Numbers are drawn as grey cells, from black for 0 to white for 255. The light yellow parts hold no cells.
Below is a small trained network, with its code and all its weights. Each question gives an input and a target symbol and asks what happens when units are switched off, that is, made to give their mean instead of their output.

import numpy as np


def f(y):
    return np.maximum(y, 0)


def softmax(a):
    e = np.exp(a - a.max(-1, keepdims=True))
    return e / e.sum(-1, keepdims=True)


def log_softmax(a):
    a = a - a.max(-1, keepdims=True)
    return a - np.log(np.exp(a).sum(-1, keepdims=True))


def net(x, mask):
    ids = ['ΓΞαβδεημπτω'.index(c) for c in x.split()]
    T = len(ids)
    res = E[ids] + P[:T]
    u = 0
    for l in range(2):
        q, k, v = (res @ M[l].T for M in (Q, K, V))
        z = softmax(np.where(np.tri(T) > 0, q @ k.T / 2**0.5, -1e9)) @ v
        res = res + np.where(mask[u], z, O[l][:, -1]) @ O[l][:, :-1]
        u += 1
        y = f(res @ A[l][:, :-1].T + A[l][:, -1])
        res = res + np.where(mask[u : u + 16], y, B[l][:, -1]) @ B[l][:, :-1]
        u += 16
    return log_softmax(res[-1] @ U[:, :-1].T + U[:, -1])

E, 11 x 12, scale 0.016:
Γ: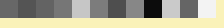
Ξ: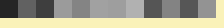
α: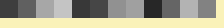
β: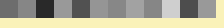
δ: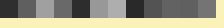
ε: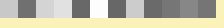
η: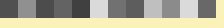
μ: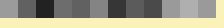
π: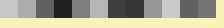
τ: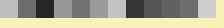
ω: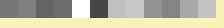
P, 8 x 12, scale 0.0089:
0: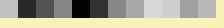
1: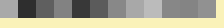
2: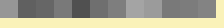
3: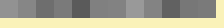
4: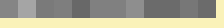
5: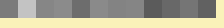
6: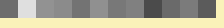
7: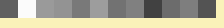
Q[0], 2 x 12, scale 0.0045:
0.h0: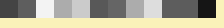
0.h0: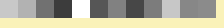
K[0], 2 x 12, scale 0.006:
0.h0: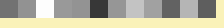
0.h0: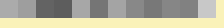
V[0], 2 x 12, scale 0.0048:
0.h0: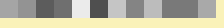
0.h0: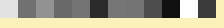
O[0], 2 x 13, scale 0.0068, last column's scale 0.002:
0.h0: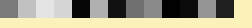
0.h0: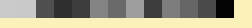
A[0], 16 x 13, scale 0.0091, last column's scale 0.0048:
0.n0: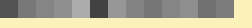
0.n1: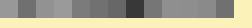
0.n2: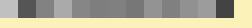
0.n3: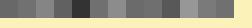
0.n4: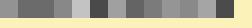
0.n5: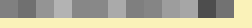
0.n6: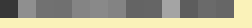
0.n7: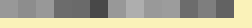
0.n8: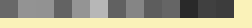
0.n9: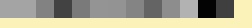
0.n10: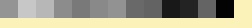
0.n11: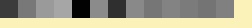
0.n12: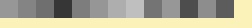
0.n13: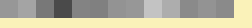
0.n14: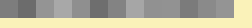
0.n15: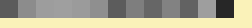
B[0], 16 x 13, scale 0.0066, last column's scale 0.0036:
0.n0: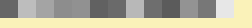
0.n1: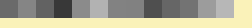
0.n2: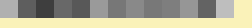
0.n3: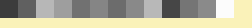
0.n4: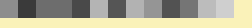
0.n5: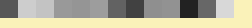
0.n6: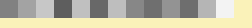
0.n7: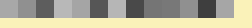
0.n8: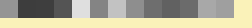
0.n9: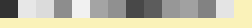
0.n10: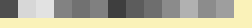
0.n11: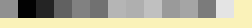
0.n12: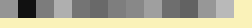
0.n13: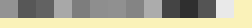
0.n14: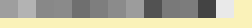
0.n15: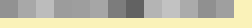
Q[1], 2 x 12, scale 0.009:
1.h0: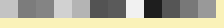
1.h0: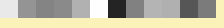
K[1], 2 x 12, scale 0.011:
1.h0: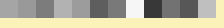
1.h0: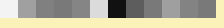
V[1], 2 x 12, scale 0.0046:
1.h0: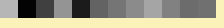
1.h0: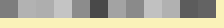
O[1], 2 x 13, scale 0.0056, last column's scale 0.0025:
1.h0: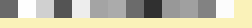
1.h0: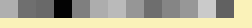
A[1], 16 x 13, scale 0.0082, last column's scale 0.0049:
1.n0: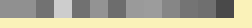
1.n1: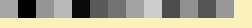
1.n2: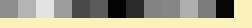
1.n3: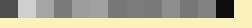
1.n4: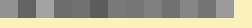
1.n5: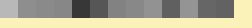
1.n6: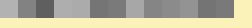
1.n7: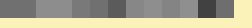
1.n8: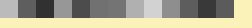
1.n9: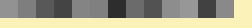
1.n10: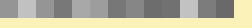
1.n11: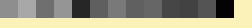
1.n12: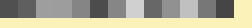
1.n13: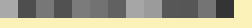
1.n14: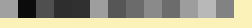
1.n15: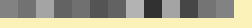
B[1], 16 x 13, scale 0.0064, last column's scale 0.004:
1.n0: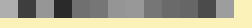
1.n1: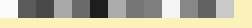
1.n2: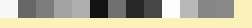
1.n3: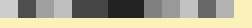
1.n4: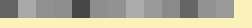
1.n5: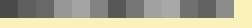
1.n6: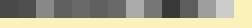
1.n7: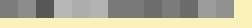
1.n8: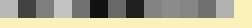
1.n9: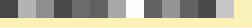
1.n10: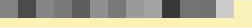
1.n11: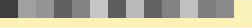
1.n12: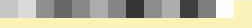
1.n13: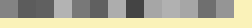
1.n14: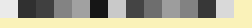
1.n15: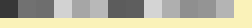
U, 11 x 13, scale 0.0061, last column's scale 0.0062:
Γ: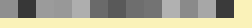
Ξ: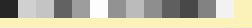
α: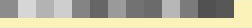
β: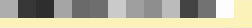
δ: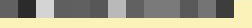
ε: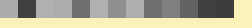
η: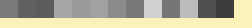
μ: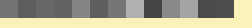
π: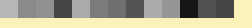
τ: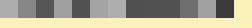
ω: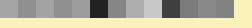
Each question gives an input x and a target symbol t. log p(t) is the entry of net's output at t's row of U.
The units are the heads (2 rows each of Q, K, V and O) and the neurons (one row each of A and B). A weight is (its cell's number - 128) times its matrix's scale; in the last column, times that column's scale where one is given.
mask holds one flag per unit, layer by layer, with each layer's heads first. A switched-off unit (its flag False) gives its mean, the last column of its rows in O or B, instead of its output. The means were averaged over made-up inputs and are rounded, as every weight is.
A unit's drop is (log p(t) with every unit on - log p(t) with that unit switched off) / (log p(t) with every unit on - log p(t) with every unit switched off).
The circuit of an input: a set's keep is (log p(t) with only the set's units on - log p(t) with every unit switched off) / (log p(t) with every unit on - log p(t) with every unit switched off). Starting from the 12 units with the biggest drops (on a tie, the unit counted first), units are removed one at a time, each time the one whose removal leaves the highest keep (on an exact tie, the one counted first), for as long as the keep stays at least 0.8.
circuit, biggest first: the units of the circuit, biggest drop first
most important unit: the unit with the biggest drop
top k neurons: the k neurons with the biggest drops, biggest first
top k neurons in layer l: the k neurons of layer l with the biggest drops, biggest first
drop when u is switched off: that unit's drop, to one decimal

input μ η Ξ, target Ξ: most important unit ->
1.n14
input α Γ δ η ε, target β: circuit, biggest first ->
[1.h0 1.n1]
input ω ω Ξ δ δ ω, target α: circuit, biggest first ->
[0.h0 0.n10 1.n2]
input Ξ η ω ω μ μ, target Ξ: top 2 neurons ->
[0.n9 1.n9]
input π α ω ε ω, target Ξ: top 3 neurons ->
[1.n14 1.n1 1.n8]
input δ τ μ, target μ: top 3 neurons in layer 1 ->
[1.n9 1.n12 1.n1]
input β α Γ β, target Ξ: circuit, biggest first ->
[1.h0 1.n14 1.n1]
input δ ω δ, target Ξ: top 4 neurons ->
[1.n14 1.n1 1.n8 0.n3]
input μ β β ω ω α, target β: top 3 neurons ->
[1.n1 0.n11 0.n3]
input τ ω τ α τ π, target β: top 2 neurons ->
[0.n8 1.n14]
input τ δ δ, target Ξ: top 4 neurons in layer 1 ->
[1.n14 1.n1 1.n8 1.n4]
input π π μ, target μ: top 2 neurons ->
[1.n9 0.n13]
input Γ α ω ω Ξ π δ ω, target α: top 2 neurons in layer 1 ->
[1.n2 1.n3]
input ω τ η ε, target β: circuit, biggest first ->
[1.n1]
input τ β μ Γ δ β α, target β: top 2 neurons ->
[1.n1 0.n0]
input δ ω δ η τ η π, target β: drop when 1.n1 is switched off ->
-0.1
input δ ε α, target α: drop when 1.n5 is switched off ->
0.0
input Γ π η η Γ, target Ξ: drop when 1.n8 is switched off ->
0.2
